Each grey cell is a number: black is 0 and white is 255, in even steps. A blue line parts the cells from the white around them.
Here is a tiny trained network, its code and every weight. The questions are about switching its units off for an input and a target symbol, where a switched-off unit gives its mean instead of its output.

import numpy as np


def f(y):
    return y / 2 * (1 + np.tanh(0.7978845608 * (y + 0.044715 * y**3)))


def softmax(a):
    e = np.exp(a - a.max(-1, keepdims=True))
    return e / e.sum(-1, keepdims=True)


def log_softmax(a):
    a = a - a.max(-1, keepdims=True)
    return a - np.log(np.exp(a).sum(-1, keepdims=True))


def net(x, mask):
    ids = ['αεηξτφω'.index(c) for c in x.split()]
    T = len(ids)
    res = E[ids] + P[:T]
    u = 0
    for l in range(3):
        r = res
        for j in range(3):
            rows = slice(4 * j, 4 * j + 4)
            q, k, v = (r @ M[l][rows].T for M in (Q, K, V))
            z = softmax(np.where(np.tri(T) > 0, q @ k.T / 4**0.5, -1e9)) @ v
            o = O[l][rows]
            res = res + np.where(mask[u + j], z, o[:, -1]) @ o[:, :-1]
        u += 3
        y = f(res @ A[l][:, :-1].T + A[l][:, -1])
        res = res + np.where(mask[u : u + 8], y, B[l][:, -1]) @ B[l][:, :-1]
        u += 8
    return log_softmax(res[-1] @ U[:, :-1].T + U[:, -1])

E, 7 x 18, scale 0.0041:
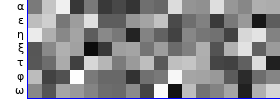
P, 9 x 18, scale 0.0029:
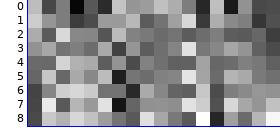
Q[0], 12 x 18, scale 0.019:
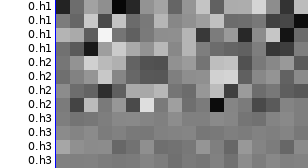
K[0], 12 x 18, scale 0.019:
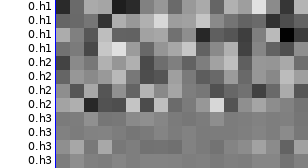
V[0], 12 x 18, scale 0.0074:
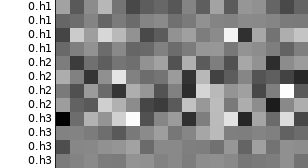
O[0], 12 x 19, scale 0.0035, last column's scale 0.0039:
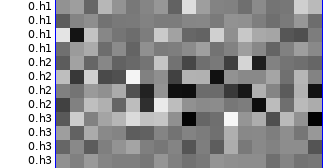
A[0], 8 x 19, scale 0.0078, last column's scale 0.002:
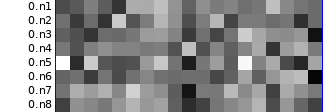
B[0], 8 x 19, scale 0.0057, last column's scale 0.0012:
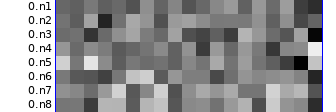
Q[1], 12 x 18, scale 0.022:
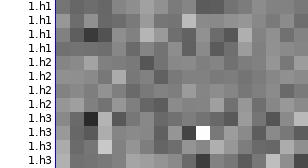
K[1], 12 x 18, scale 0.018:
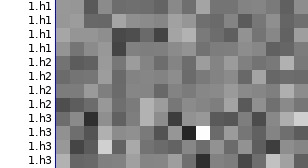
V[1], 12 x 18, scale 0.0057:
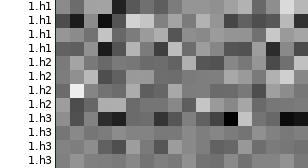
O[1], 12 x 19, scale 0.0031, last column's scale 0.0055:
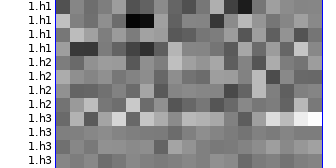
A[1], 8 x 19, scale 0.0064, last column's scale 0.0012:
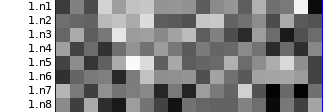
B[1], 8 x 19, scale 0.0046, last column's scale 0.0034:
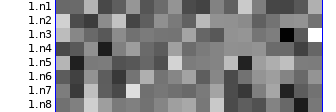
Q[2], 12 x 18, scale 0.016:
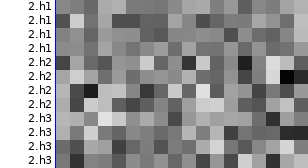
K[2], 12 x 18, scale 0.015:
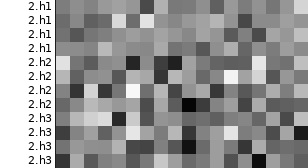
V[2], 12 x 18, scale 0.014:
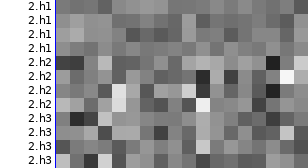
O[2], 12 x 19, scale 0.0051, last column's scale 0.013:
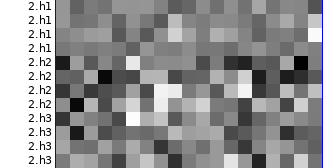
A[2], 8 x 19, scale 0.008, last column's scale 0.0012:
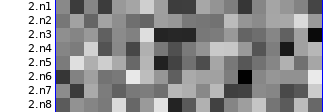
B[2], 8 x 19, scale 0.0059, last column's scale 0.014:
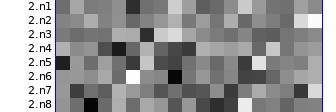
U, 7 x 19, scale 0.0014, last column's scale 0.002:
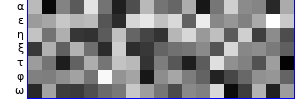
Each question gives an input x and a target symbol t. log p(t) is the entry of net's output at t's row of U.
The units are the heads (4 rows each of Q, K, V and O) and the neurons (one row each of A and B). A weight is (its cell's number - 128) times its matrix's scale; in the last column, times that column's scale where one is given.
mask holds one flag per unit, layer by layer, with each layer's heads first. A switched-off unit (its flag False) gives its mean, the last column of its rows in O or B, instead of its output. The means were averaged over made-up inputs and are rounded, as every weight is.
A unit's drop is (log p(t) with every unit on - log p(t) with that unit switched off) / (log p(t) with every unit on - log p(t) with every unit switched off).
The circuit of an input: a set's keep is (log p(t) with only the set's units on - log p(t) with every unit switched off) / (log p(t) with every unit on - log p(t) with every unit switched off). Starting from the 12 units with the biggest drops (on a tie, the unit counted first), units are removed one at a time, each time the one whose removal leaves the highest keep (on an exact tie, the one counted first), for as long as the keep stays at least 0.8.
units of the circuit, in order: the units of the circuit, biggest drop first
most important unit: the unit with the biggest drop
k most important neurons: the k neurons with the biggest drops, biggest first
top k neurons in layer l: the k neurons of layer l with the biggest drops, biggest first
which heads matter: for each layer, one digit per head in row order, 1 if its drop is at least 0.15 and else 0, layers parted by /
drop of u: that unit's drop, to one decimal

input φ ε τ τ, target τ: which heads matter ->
111 / 101 / 110
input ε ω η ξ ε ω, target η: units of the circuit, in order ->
(0.h2 2.h2 2.n4 2.h3)
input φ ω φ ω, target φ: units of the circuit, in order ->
(0.h2 2.n6 2.h2 2.h3)
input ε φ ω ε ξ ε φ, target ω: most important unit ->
0.h2
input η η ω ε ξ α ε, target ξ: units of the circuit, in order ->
(2.h2 0.h2 2.n5)
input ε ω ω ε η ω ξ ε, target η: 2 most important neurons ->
(2.n4 1.n3)
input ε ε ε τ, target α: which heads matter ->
100 / 000 / 001
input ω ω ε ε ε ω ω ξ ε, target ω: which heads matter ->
010 / 000 / 010
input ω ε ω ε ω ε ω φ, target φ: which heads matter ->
000 / 001 / 011
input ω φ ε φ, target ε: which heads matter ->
010 / 000 / 010
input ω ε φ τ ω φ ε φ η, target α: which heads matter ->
100 / 001 / 001
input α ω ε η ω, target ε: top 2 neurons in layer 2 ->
(2.n2 2.n7)
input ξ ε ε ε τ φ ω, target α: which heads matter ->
101 / 001 / 001
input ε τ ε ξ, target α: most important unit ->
0.h1
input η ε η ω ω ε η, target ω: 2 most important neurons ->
(1.n5 0.n4)
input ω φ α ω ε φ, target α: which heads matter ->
010 / 000 / 011
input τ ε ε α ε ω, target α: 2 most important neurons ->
(1.n8 2.n7)
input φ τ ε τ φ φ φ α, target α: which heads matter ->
100 / 001 / 001
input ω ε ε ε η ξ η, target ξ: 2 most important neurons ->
(2.n5 0.n5)
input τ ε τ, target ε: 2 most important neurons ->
(0.n7 2.n2)
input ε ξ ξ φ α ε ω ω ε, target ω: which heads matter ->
000 / 000 / 010
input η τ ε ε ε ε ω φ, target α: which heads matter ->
000 / 101 / 001
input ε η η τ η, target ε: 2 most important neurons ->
(0.n2 2.n2)
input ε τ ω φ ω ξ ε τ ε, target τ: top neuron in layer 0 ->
(0.n7)
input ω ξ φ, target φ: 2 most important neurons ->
(1.n7 2.n6)
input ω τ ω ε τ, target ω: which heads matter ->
011 / 000 / 010
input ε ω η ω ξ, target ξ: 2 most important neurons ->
(0.n5 2.n5)
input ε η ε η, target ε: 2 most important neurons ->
(1.n3 2.n2)
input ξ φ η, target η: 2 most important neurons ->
(2.n4 0.n5)
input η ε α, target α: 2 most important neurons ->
(0.n5 2.n7)
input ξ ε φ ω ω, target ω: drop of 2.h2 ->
0.8
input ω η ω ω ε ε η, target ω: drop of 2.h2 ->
1.1
